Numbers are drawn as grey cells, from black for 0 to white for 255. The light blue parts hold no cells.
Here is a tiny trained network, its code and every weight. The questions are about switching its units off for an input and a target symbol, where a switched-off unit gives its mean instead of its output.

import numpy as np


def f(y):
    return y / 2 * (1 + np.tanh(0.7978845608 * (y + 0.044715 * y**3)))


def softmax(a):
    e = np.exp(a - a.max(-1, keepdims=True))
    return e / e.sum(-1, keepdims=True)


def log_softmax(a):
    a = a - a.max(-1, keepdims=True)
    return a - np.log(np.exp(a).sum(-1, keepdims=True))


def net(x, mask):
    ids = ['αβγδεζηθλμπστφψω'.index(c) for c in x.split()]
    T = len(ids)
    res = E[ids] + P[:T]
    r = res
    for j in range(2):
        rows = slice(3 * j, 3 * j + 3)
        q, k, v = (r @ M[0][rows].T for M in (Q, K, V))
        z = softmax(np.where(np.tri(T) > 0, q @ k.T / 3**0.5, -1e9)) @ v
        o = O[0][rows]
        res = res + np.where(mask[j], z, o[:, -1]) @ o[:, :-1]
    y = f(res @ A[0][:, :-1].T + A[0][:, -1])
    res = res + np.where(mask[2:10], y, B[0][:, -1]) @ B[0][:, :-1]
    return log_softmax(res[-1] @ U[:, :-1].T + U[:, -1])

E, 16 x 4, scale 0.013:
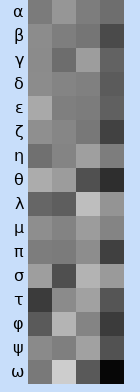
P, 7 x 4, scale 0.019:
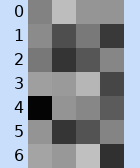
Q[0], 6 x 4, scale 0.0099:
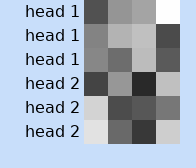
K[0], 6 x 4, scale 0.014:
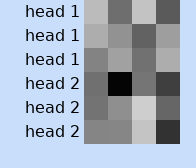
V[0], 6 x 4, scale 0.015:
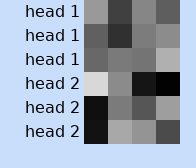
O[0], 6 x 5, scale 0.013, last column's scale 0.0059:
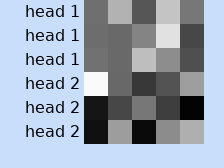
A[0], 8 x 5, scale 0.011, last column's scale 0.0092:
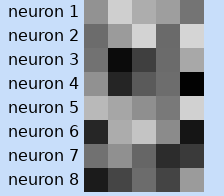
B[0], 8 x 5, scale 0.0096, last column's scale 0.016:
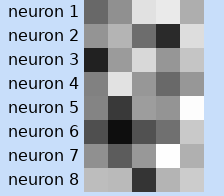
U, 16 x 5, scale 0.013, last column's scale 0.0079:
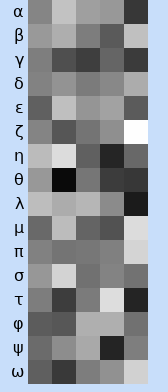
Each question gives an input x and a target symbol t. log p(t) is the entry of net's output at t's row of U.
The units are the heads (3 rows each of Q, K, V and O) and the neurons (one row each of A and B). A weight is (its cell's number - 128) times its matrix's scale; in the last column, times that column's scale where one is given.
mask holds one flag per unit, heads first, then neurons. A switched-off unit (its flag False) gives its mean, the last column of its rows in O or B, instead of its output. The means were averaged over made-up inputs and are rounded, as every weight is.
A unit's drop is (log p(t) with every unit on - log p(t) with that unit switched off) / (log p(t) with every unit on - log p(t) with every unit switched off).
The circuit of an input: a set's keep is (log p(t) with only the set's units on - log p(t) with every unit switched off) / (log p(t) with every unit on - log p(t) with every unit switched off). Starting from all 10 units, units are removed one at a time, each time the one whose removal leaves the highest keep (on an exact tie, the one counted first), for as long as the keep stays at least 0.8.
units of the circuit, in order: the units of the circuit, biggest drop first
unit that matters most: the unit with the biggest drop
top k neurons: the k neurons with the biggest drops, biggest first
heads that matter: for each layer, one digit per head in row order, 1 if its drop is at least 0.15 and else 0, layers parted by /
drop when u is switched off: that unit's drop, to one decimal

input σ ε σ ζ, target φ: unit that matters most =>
neuron 1
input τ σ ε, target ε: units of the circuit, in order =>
[head 2; neuron 3; neuron 6]
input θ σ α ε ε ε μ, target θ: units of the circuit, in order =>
[head 2; neuron 5]
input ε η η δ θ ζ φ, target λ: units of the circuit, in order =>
[head 2; neuron 1]
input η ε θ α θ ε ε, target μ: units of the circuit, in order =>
[head 2; neuron 5; neuron 2]
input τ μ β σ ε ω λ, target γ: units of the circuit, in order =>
[head 2; neuron 6; neuron 8]
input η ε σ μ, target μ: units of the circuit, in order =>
[head 2; neuron 2; neuron 5]
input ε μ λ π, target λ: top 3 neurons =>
[neuron 6; neuron 1; neuron 5]
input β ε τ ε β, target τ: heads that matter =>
01
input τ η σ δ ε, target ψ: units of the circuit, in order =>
[head 2; neuron 2]
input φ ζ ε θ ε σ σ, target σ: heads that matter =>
01
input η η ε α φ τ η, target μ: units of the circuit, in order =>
[head 2; neuron 2; neuron 5]
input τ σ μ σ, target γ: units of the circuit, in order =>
[head 2; neuron 6; neuron 8; neuron 1]
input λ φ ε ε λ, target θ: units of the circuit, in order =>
[head 2]
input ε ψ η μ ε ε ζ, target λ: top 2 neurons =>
[neuron 6; neuron 1]
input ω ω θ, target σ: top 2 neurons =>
[neuron 4; neuron 3]
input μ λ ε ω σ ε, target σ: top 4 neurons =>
[neuron 4; neuron 3; neuron 2; neuron 6]
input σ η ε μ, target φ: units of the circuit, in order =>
[head 2; neuron 6]
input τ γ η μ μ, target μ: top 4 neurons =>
[neuron 5; neuron 8; neuron 2; neuron 1]
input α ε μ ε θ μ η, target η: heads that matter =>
11
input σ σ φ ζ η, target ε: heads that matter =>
01
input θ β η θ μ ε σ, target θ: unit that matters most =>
neuron 5
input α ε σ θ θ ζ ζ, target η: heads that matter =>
11
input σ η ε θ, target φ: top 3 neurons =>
[neuron 1; neuron 6; neuron 8]
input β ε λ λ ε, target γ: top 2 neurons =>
[neuron 6; neuron 8]
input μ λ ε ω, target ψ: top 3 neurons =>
[neuron 2; neuron 8; neuron 6]
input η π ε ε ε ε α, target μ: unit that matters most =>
head 2
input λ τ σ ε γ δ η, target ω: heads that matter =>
11
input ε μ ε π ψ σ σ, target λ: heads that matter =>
01
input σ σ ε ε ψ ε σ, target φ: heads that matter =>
11
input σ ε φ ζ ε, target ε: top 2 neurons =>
[neuron 3; neuron 7]
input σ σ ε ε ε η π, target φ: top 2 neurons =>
[neuron 1; neuron 6]
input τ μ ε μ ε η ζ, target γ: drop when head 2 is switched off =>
1.1
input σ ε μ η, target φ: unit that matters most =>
neuron 1
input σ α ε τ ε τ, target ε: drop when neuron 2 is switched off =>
0.2
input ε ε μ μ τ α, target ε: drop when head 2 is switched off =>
0.7
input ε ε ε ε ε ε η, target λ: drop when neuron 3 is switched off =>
0.0
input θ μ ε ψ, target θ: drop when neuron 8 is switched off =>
0.1
